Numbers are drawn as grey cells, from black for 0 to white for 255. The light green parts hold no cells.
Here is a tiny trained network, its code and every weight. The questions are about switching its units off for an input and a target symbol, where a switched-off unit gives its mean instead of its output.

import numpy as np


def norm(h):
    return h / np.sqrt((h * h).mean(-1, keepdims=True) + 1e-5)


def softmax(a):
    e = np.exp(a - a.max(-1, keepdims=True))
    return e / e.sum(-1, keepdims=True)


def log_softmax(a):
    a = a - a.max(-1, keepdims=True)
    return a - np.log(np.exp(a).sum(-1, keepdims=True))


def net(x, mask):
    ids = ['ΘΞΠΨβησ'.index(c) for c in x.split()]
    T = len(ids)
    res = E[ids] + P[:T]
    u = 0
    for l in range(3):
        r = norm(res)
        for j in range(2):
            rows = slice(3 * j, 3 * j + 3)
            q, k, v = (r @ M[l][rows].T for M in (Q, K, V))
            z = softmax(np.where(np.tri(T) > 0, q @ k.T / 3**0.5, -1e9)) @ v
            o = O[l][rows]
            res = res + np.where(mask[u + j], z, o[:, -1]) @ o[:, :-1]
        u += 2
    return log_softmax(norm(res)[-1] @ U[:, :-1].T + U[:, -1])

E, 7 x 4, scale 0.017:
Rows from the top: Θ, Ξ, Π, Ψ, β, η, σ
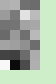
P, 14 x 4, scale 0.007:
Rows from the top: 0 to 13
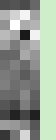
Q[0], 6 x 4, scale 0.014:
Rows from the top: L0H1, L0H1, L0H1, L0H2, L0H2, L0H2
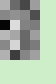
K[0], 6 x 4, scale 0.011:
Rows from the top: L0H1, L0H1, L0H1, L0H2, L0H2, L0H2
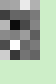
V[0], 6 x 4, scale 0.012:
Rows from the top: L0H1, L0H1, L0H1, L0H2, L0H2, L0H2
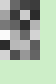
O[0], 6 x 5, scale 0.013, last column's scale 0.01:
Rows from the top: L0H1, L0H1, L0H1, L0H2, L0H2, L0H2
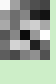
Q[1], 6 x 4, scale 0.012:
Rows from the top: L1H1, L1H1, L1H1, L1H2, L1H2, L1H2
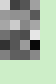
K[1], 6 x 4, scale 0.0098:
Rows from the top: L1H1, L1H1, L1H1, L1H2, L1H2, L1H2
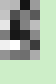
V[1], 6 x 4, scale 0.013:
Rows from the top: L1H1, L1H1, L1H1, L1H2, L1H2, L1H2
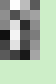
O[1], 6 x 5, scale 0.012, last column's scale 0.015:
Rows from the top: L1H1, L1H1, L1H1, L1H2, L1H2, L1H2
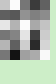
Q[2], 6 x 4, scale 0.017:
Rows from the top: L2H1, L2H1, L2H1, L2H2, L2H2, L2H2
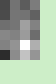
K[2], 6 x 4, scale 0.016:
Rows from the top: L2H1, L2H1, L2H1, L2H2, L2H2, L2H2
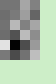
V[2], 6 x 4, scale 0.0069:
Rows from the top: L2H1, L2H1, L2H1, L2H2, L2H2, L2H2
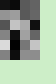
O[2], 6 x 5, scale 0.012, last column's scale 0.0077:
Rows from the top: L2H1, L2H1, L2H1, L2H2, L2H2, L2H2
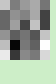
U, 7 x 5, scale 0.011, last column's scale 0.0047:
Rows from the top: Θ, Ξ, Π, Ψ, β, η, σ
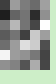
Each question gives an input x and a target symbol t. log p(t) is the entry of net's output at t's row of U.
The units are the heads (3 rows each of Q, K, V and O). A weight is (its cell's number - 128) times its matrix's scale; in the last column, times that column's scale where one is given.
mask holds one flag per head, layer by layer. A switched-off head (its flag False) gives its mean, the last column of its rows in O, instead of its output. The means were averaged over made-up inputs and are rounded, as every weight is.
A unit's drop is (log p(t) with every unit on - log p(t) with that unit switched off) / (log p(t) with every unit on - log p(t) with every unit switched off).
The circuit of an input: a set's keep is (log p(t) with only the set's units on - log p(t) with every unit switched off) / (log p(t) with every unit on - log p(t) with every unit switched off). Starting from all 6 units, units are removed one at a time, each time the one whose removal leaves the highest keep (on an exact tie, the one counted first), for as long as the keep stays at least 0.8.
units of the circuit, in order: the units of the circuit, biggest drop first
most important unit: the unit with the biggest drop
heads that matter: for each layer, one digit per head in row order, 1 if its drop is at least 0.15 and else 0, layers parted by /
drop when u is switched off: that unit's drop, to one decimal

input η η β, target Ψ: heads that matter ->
01 / 11 / 00
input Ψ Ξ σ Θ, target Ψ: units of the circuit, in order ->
(L0H2, L1H2)
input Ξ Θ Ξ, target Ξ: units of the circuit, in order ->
(L0H1, L0H2, L1H1)
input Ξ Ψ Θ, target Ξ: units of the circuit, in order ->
(L0H1, L0H2, L1H1)
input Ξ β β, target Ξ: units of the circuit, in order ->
(L0H1, L0H2)
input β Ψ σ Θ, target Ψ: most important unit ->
L1H2
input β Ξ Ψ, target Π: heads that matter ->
10 / 00 / 00
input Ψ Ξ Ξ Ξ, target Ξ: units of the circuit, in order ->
(L0H1, L1H1)
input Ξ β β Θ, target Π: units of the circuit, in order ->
(L0H1, L0H2, L2H2, L1H1)
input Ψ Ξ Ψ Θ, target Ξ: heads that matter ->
11 / 01 / 00
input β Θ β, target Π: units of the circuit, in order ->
(L0H1, L2H2, L1H2)
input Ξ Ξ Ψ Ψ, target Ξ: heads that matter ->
11 / 11 / 00
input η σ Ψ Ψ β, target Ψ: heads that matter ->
11 / 01 / 00
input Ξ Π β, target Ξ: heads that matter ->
11 / 10 / 00
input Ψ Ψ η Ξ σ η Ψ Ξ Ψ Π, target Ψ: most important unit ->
L0H2
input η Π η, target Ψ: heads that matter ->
01 / 11 / 00
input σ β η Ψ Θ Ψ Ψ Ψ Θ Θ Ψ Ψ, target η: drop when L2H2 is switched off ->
0.0
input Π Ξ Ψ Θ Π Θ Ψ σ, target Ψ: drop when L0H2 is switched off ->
0.8
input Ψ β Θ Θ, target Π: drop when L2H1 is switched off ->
0.1
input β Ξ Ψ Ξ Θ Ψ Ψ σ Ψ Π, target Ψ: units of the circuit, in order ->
(L0H2)
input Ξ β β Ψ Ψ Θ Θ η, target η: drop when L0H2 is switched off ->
0.1
